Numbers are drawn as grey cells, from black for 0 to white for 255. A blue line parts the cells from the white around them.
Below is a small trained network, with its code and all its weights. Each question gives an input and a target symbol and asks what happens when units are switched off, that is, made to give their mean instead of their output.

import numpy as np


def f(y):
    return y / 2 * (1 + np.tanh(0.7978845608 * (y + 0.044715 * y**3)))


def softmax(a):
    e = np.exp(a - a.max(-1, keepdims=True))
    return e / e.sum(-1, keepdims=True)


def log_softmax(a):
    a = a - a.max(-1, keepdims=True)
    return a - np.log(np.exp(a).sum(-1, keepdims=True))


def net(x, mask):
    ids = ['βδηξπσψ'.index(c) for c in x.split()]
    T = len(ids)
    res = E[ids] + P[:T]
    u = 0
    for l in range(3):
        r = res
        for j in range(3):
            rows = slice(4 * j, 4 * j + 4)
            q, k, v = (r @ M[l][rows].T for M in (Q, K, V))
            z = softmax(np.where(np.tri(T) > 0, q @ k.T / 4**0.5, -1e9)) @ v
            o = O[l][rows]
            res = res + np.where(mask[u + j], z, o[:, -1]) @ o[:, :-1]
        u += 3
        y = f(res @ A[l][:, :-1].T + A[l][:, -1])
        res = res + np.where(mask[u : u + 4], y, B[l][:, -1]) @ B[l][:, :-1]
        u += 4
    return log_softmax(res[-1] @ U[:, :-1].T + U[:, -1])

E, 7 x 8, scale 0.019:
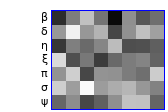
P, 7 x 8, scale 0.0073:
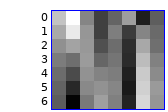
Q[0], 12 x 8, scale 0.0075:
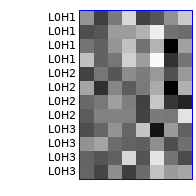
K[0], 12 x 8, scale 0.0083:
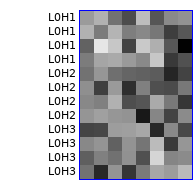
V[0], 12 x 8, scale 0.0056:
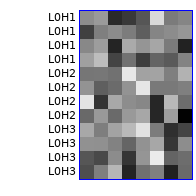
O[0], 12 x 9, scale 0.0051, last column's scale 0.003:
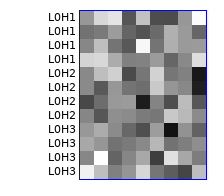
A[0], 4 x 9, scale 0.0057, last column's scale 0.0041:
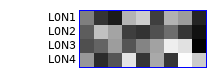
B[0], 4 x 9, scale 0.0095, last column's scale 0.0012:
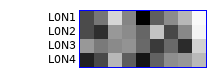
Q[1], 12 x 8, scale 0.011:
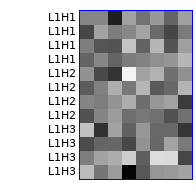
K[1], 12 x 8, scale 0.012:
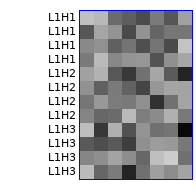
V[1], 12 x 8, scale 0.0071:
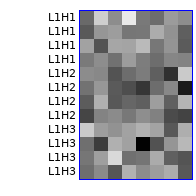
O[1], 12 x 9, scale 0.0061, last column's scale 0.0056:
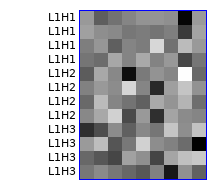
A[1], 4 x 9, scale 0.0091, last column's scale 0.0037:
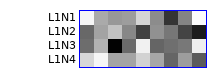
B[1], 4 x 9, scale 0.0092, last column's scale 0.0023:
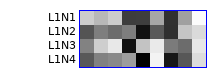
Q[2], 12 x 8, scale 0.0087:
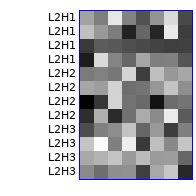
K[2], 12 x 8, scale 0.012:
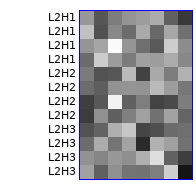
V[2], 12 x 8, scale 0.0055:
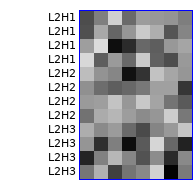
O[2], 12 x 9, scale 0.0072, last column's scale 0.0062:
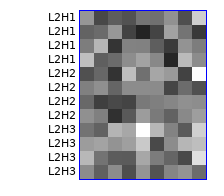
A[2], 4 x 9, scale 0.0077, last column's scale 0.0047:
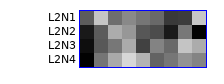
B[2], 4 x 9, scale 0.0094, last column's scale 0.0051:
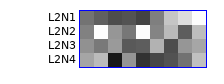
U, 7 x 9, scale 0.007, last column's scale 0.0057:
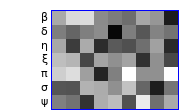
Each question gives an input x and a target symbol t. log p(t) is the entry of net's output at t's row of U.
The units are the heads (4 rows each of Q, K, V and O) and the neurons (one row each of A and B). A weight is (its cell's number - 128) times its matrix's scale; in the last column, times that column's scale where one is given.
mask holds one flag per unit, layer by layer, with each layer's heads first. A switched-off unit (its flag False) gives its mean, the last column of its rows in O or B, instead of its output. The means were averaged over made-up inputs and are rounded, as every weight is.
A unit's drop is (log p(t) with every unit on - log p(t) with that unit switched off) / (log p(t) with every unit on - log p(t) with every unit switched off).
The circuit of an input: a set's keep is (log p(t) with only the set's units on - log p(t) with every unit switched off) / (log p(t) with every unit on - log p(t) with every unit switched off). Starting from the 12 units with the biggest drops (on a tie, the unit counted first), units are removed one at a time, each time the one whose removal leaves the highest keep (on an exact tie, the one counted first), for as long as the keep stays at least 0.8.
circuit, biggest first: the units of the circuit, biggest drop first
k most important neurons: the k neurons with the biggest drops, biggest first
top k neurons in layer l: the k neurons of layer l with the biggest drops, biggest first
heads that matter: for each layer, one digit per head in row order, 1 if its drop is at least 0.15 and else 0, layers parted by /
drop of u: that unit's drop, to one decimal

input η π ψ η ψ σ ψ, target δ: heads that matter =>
101 / 000 / 001
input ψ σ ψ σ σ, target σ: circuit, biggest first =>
[L1H2]
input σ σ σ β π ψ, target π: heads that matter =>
100 / 001 / 000
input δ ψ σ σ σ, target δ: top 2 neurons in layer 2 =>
[L2N4; L2N2]
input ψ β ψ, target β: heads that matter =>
010 / 011 / 010
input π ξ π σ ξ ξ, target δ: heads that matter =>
111 / 100 / 011
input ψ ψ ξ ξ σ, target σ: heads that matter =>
000 / 101 / 000
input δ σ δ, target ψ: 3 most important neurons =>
[L1N4; L1N1; L2N3]
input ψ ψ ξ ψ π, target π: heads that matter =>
000 / 001 / 000
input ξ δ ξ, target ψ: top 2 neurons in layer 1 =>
[L1N2; L1N1]
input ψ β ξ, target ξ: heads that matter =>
000 / 001 / 110
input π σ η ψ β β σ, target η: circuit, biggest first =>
[L1H2; L2H1; L1N3]
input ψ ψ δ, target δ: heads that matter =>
000 / 000 / 000
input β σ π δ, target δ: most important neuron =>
[L2N2]
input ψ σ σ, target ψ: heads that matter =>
100 / 001 / 000
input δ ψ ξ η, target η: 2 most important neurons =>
[L1N3; L2N2]
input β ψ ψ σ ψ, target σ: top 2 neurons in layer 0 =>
[L0N3; L0N1]
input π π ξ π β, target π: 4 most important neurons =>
[L2N2; L2N3; L1N2; L0N2]
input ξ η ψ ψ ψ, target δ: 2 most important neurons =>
[L0N1; L0N3]
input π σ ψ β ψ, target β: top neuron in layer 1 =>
[L1N2]
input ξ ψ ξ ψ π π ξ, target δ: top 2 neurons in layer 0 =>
[L0N1; L0N4]
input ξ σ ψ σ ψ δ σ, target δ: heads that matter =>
101 / 000 / 001
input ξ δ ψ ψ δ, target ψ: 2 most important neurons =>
[L1N4; L0N3]
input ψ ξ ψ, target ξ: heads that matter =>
000 / 001 / 101
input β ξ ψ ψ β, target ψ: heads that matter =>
010 / 000 / 000
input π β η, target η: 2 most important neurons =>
[L2N2; L1N3]
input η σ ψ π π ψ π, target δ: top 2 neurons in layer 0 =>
[L0N4; L0N1]
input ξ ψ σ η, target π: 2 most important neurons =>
[L1N3; L1N1]
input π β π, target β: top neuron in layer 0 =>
[L0N2]
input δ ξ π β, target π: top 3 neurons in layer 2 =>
[L2N2; L2N3; L2N1]
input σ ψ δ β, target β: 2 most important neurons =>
[L2N2; L1N4]
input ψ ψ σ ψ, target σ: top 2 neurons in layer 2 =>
[L2N1; L2N4]
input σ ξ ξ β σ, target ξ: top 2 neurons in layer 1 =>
[L1N3; L1N1]
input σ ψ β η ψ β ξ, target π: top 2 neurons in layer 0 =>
[L0N2; L0N3]
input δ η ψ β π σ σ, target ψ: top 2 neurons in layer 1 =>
[L1N4; L1N1]
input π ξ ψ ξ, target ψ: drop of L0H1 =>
0.1
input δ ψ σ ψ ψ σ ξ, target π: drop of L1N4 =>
-0.1
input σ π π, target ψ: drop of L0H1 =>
0.2
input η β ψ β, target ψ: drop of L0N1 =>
0.2
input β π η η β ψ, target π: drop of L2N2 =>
-0.1
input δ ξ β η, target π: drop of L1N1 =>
0.1
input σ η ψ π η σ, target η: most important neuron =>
[L0N4]
